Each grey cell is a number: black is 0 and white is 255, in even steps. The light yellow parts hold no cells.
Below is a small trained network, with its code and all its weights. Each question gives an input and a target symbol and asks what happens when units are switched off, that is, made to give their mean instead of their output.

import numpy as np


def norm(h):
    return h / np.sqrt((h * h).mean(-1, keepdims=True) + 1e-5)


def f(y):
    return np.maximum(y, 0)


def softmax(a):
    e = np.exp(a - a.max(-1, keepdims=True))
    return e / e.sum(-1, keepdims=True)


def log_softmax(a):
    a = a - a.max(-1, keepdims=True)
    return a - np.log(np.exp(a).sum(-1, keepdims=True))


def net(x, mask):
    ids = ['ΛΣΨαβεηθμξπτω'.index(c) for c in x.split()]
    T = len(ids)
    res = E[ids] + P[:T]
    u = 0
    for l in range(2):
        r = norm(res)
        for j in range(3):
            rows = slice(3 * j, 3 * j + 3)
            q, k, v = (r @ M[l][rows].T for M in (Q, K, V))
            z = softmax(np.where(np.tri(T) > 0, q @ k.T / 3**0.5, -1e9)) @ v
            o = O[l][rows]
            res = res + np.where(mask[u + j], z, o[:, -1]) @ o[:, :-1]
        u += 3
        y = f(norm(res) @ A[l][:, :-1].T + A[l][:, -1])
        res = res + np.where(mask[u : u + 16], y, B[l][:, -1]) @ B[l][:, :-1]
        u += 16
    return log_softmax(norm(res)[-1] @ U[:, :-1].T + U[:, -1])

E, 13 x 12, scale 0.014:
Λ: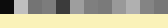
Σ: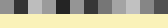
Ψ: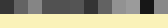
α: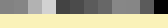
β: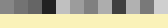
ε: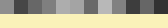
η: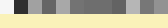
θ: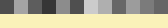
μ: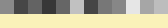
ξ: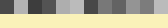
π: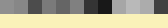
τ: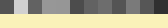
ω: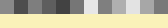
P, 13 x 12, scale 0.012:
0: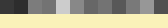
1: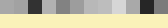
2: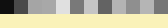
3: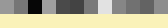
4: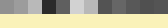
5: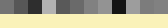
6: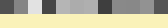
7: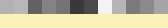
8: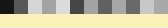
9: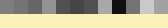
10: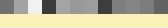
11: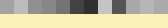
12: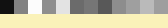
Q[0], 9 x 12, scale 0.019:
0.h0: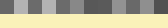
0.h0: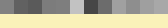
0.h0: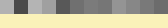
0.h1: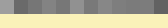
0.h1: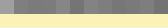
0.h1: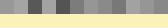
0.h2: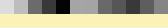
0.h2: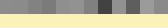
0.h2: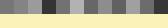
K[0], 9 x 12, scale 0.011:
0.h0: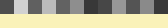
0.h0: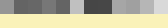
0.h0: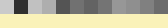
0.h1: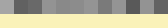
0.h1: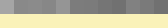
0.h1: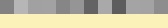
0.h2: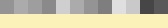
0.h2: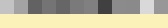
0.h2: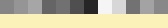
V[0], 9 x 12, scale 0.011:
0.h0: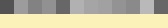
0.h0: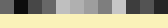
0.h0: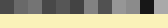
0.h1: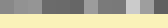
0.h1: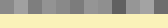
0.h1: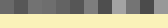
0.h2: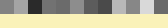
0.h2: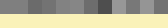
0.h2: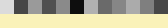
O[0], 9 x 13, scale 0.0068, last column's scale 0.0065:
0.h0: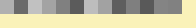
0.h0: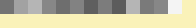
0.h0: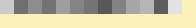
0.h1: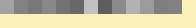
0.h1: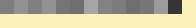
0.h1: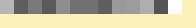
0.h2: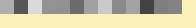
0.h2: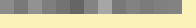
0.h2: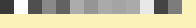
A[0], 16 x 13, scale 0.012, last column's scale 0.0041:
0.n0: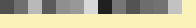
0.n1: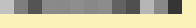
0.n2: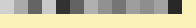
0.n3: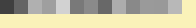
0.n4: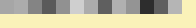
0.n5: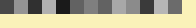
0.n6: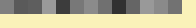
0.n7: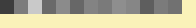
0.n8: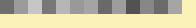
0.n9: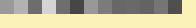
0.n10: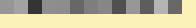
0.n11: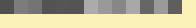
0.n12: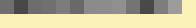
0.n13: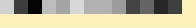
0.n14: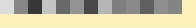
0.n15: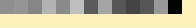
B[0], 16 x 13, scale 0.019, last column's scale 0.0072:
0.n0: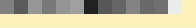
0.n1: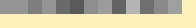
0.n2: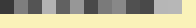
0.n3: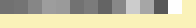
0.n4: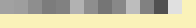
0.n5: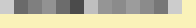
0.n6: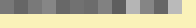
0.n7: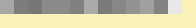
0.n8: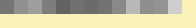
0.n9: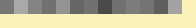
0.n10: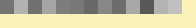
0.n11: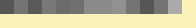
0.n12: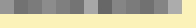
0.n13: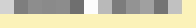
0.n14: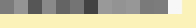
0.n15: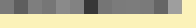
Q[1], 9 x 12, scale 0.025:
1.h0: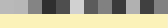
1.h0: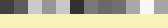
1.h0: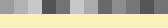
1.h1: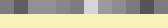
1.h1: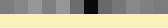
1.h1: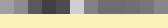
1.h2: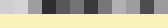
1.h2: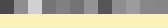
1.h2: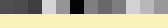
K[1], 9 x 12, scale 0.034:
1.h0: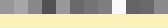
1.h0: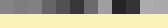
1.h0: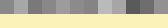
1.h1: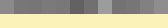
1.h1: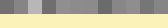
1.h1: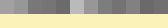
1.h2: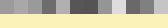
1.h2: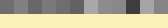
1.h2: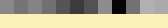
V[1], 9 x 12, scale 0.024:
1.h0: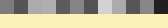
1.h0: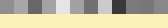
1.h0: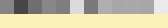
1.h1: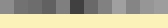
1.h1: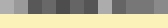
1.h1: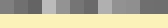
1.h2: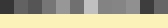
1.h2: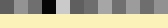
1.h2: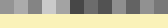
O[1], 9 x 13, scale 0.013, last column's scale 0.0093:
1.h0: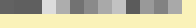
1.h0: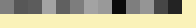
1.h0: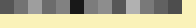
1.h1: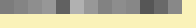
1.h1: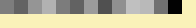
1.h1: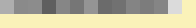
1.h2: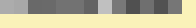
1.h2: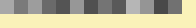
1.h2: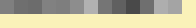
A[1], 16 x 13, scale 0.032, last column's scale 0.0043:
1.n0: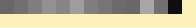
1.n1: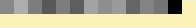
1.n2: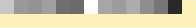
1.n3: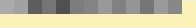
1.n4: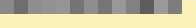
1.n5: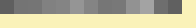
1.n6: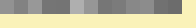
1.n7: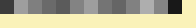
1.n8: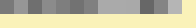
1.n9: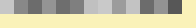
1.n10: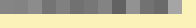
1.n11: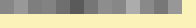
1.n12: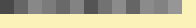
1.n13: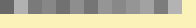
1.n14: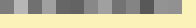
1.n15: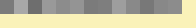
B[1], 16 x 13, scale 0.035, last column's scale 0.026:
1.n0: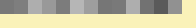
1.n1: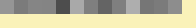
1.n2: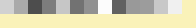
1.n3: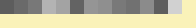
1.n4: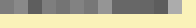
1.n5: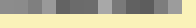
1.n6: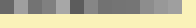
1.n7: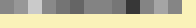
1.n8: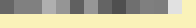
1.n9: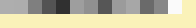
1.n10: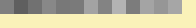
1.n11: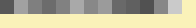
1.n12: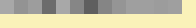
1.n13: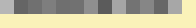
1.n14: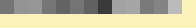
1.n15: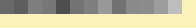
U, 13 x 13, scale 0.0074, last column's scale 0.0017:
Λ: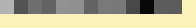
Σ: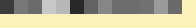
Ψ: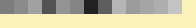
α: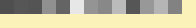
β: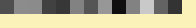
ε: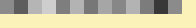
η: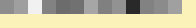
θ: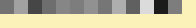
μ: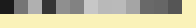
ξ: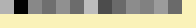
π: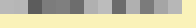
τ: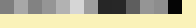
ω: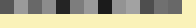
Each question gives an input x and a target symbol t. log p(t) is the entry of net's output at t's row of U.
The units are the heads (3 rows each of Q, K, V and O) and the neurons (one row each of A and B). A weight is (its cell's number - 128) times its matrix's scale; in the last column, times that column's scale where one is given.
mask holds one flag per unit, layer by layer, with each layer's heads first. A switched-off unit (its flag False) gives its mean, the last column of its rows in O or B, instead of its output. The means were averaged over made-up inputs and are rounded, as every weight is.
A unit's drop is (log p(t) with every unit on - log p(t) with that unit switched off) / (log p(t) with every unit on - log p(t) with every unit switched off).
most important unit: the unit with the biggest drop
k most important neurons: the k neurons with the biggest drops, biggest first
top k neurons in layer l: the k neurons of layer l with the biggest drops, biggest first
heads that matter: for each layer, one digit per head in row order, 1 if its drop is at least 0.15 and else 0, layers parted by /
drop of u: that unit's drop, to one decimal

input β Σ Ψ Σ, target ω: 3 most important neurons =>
0.n14, 0.n2, 1.n2
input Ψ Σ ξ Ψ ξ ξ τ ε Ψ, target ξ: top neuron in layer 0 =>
0.n10
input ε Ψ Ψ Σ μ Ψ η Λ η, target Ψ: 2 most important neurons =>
1.n2, 1.n9
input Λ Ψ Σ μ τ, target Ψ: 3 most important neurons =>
0.n0, 1.n2, 1.n9
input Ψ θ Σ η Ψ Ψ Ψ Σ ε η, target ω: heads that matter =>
100 / 000
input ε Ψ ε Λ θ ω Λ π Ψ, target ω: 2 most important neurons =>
1.n2, 1.n1
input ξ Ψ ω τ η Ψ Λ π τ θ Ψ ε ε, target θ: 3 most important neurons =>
1.n2, 1.n9, 1.n8
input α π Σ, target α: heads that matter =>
000 / 110
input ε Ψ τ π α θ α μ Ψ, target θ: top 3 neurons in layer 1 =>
1.n2, 1.n9, 1.n8
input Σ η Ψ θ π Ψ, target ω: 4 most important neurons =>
0.n13, 0.n5, 1.n2, 0.n0
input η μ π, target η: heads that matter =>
001 / 000
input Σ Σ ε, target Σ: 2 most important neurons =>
1.n9, 1.n2
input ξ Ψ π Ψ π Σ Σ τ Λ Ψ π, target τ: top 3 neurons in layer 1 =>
1.n2, 1.n9, 1.n6
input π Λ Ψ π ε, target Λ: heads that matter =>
101 / 001
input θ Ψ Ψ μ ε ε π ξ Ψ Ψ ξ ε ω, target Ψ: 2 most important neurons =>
0.n0, 1.n2
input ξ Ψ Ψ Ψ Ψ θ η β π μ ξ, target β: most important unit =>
1.h0
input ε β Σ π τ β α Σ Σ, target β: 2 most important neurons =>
1.n2, 1.n9
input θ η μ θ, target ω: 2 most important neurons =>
0.n2, 0.n13
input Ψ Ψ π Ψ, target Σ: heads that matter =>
110 / 000
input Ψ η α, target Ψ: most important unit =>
0.n4
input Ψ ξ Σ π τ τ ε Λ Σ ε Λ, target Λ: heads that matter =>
001 / 001
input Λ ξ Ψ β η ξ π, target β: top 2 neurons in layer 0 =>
0.n10, 0.n0
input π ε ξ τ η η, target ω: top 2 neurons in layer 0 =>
0.n14, 0.n10
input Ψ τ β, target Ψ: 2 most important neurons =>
0.n4, 1.n2
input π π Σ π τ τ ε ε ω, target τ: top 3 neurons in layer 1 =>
1.n2, 1.n9, 1.n6
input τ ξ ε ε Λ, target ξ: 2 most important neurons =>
0.n0, 1.n2
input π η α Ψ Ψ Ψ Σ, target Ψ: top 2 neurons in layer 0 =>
0.n0, 0.n5
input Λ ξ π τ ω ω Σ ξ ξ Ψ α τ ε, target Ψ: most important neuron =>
0.n0
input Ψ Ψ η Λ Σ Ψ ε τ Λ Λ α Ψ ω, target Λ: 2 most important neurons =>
0.n0, 1.n2
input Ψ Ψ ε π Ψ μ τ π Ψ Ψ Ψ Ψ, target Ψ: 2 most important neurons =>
0.n4, 1.n2
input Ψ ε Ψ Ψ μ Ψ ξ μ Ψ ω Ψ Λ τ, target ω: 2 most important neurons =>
1.n2, 1.n1
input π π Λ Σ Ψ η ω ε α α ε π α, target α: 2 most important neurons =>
0.n9, 1.n2
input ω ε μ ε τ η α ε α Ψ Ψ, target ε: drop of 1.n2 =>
0.1
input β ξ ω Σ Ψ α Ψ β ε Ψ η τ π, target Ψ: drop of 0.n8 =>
0.0
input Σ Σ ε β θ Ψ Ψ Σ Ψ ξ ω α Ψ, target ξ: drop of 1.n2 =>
0.3
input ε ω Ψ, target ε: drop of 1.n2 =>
0.2
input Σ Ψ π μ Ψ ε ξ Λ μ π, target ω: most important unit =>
0.h0
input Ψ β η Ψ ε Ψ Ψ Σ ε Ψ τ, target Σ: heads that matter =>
000 / 100
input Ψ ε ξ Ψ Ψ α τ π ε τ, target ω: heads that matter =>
000 / 000
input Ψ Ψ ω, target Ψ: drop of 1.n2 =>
0.3
